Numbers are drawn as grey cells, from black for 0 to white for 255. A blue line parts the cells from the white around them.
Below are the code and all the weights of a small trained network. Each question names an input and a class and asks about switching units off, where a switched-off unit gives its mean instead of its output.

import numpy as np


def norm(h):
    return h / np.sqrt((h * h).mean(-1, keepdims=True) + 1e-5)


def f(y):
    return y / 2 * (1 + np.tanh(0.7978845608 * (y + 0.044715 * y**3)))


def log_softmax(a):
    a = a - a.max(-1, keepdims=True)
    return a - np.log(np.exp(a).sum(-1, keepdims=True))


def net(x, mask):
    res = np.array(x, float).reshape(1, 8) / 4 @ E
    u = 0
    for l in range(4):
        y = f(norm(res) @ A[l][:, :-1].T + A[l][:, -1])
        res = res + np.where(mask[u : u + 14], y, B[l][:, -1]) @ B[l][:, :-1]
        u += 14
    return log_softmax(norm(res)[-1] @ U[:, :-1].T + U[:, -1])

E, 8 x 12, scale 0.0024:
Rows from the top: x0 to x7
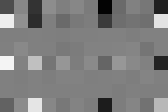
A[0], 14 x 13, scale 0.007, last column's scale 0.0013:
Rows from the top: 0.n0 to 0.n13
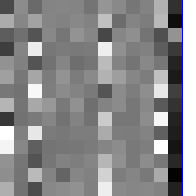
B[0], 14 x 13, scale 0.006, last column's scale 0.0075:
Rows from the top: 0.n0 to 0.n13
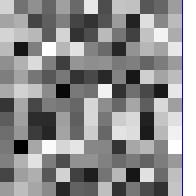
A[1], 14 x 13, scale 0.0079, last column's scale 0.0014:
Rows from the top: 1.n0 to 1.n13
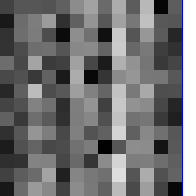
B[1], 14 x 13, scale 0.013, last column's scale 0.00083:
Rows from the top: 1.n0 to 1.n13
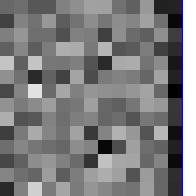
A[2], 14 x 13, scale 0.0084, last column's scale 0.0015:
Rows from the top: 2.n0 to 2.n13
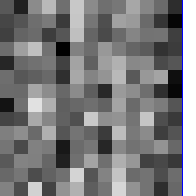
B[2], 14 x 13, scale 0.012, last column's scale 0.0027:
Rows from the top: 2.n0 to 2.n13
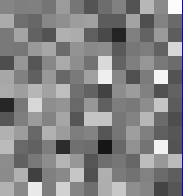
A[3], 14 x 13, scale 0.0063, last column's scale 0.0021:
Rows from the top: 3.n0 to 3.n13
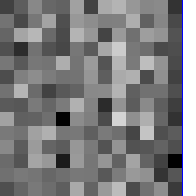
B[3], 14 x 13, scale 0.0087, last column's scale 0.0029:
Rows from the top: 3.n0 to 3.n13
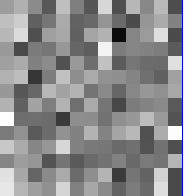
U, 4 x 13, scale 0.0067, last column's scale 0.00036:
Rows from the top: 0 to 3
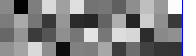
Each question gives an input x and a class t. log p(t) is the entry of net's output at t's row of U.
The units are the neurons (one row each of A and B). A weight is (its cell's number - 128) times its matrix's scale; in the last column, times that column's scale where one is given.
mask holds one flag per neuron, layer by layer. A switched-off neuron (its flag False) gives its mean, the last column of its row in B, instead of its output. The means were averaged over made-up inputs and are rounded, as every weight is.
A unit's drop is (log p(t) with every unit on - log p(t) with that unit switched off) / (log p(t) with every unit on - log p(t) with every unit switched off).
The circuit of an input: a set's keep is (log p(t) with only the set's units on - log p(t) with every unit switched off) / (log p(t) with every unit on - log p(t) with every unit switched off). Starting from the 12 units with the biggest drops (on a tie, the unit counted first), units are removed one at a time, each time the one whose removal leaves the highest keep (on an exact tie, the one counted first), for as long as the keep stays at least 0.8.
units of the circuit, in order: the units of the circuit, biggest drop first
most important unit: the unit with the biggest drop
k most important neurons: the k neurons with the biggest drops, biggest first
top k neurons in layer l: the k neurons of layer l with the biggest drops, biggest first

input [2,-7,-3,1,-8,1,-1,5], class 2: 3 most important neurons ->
(0.n8, 0.n10, 0.n0)
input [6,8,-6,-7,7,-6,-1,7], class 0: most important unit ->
0.n8
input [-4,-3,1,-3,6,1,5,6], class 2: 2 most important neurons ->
(0.n9, 0.n13)
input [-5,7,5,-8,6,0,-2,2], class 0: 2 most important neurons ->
(0.n10, 0.n8)
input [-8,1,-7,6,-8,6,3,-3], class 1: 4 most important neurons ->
(0.n12, 0.n1, 0.n5, 0.n9)
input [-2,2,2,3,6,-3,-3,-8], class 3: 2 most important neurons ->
(0.n13, 0.n8)
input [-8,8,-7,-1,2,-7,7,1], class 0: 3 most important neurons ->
(0.n10, 0.n2, 2.n0)
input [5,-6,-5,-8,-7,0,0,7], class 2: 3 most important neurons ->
(0.n10, 0.n12, 0.n13)
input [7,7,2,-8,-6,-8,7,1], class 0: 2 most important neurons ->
(0.n9, 0.n8)
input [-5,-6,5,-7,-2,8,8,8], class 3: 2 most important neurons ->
(0.n6, 0.n10)
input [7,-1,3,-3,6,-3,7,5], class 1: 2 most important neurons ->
(0.n10, 0.n6)
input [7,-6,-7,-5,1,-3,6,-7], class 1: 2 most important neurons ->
(0.n10, 0.n3)
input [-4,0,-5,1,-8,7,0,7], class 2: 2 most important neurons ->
(0.n8, 0.n13)
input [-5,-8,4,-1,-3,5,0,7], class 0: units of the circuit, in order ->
(0.n3)
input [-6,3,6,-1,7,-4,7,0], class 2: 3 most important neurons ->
(0.n9, 0.n7, 0.n2)
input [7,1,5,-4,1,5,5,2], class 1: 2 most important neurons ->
(0.n2, 0.n10)
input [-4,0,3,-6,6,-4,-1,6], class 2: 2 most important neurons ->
(0.n9, 0.n13)
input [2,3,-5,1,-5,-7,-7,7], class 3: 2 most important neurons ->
(0.n6, 0.n9)
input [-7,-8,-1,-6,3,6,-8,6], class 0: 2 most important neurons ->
(0.n3, 0.n13)
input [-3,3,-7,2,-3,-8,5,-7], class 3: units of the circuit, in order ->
(0.n13)
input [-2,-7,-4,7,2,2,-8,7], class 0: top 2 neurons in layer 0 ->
(0.n13, 0.n3)
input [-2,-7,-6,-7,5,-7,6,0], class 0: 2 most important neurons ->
(0.n3, 0.n8)
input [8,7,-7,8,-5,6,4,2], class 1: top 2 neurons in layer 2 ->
(2.n3, 2.n11)
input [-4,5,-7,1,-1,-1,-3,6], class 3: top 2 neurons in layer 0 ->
(0.n6, 0.n3)
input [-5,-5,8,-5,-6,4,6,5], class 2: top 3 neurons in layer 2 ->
(2.n0, 2.n11, 2.n3)
